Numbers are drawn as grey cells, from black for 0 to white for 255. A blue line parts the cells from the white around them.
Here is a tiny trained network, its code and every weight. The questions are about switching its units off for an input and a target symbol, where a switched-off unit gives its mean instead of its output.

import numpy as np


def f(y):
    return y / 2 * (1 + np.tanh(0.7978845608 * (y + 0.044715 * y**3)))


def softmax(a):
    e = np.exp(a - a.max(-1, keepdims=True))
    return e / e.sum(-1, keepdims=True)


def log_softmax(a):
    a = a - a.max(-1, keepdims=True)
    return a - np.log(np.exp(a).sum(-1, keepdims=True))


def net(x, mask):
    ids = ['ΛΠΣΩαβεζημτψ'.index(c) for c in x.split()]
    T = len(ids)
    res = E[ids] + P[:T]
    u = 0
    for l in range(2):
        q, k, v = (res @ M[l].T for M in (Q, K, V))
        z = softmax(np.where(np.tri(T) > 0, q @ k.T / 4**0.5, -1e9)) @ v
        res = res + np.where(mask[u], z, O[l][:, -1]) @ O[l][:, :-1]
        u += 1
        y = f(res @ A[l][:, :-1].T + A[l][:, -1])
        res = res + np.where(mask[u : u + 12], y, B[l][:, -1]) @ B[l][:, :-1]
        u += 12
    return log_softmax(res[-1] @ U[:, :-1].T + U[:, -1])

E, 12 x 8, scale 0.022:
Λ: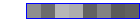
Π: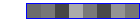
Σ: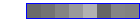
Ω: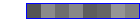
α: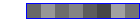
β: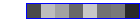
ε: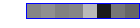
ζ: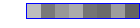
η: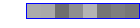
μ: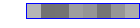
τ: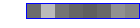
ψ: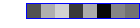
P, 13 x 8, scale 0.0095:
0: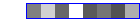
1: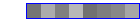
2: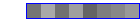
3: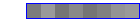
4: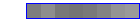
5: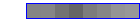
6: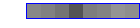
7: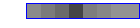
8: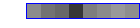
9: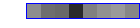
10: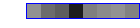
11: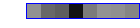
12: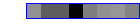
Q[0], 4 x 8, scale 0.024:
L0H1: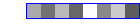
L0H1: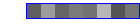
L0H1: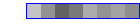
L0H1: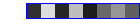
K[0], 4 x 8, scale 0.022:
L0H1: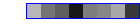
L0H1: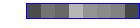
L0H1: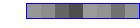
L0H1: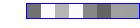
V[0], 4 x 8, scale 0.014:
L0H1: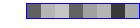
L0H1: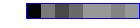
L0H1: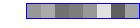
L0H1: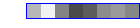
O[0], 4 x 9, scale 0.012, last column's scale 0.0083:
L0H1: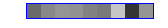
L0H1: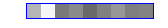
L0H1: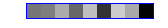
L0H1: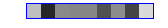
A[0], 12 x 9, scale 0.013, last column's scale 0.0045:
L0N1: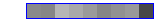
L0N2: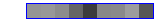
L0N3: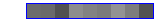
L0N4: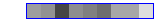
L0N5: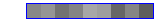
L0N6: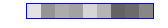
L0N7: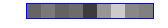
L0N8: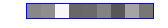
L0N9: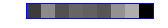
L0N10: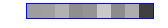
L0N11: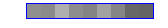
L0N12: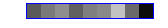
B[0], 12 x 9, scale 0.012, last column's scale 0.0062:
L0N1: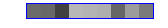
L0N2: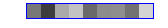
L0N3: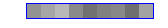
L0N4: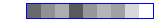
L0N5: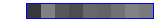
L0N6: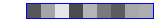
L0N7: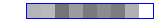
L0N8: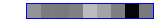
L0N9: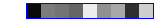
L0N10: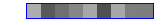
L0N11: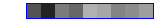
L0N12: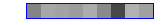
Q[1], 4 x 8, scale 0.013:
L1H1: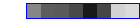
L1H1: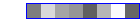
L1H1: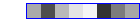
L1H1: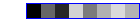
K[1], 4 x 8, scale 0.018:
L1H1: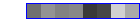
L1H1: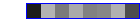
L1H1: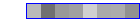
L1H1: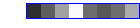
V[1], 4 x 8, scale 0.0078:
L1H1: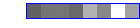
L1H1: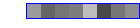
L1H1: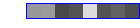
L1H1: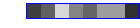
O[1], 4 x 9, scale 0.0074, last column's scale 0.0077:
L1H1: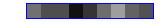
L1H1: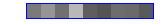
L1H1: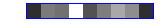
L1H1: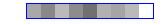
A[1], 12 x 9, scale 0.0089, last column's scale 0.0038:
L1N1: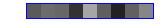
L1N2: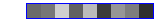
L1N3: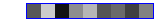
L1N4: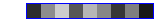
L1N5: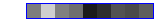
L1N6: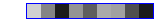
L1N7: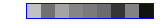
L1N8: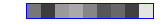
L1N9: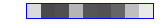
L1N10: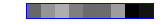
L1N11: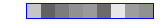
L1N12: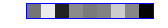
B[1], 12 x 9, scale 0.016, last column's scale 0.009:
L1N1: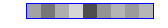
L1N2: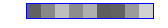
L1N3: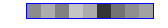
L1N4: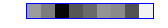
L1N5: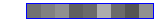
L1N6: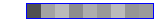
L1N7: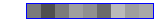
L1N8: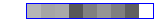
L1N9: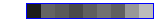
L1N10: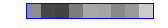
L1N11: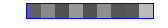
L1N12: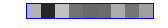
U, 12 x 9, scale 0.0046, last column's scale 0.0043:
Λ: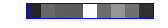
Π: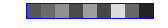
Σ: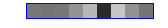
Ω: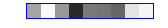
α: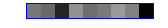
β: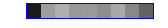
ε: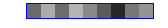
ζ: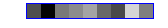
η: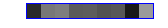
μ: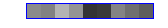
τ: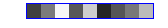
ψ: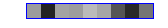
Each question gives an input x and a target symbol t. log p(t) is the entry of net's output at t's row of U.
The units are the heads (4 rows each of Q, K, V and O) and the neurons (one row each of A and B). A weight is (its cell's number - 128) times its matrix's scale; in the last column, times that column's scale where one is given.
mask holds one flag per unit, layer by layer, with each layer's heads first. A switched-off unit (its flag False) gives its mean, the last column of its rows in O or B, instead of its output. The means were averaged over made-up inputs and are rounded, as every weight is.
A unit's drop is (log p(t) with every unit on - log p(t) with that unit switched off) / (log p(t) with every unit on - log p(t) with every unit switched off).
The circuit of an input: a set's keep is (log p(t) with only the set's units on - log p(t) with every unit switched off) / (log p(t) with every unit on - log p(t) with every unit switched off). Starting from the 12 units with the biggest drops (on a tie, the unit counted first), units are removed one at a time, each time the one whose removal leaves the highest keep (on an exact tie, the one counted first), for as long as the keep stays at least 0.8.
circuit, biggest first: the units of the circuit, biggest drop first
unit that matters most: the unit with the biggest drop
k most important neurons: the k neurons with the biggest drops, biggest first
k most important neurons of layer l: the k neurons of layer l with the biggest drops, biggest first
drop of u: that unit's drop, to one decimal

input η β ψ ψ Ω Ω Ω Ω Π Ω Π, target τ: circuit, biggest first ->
[L0H1, L1N2]
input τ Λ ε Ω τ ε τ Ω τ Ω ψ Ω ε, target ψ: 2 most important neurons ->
[L0N6, L0N7]
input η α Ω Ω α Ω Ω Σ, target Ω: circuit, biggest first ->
[L0H1]
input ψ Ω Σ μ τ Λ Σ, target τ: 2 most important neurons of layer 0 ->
[L0N6, L0N9]
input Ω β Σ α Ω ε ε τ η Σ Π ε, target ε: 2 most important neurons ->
[L0N2, L1N3]
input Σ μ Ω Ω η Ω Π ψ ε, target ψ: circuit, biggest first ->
[L0H1, L1N10]
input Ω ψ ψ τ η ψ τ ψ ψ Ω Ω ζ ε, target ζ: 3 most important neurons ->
[L1N9, L0N9, L1N7]
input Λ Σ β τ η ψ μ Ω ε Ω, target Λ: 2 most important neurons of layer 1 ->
[L1N4, L1N2]
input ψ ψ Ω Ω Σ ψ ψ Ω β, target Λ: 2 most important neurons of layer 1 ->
[L1N4, L1N2]
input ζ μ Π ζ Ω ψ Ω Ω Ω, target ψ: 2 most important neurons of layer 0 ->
[L0N9, L0N4]
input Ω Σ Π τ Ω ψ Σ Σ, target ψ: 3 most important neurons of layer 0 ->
[L0N4, L0N6, L0N7]
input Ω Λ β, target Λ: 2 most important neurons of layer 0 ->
[L0N6, L0N11]
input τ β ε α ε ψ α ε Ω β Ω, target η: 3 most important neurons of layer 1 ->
[L1N11, L1N9, L1N5]
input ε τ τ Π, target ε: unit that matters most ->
L0H1
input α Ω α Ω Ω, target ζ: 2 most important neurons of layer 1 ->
[L1N9, L1N7]
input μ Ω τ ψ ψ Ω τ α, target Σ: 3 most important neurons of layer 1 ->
[L1N1, L1N3, L1N4]
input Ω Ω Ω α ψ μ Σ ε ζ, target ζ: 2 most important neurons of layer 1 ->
[L1N9, L1N7]
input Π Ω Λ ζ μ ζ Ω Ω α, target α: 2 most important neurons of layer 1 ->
[L1N4, L1N1]
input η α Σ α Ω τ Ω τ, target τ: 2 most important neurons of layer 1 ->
[L1N2, L1N4]
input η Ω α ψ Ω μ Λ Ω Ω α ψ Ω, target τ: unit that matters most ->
L0H1
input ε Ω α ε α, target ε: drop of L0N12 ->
0.0
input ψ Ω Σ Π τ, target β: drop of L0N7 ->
0.2
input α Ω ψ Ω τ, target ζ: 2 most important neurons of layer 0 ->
[L0N9, L0N2]
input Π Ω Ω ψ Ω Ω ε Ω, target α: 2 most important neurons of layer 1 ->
[L1N4, L1N1]
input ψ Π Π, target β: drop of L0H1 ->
0.8
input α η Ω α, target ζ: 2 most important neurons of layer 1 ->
[L1N9, L1N7]
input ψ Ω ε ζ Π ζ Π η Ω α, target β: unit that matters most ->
L1N6
